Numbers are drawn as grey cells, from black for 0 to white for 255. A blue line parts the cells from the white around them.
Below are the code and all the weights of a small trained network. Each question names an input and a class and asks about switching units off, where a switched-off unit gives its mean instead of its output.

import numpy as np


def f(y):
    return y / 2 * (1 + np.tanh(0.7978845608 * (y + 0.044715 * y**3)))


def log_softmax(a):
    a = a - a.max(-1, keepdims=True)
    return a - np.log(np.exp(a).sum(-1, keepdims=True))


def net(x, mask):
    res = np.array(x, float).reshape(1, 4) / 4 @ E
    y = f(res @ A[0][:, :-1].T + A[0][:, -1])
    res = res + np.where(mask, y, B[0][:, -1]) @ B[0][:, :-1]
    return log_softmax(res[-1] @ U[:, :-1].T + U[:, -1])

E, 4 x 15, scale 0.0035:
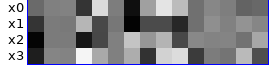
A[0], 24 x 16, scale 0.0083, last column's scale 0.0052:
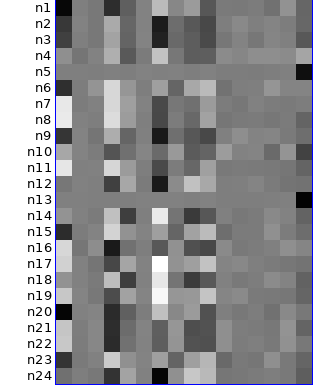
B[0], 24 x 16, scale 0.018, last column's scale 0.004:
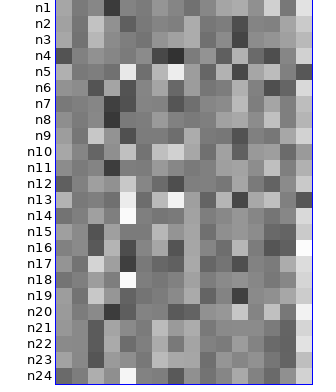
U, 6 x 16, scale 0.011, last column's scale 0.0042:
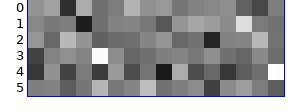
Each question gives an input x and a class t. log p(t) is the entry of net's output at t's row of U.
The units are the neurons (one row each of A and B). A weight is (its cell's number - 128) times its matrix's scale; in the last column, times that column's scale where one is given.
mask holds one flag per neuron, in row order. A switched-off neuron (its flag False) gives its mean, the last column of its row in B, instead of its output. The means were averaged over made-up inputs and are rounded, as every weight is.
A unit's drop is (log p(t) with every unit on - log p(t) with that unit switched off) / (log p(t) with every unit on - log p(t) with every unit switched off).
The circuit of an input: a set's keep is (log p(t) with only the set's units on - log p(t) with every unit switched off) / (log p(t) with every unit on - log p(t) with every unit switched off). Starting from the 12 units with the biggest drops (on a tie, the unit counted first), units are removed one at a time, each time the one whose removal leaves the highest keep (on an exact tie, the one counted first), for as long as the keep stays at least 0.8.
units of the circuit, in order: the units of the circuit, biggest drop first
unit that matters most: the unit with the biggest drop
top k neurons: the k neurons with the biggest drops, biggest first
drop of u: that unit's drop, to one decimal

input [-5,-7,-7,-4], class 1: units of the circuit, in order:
[n8]
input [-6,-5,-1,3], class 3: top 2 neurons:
[n14, n18]
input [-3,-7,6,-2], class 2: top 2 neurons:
[n17, n19]
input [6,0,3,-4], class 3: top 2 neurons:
[n24, n12]
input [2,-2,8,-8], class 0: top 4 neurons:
[n16, n22, n21, n10]
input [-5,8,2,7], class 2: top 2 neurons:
[n9, n2]
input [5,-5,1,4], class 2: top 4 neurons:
[n17, n19, n14, n18]
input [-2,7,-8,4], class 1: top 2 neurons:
[n8, n7]
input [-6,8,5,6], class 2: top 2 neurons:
[n9, n2]
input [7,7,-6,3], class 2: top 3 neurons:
[n9, n2, n3]
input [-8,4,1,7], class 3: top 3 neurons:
[n14, n18, n4]
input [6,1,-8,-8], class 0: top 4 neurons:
[n16, n22, n21, n20]
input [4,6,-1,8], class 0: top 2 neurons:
[n6, n15]
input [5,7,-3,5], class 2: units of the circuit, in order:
[n9]
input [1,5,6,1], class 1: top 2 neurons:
[n20, n1]
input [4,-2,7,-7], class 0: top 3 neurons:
[n16, n22, n21]
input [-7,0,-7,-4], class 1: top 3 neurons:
[n8, n7, n11]
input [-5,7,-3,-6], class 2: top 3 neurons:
[n9, n2, n3]
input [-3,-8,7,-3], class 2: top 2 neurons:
[n17, n19]
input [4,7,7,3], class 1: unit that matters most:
n20
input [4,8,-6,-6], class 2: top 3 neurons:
[n9, n2, n3]
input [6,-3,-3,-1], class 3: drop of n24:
0.2
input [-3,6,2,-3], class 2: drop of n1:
0.0
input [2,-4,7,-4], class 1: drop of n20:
0.1
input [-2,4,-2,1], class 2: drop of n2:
0.2
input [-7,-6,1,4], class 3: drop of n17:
-0.1
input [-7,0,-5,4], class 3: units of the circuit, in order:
[n14]
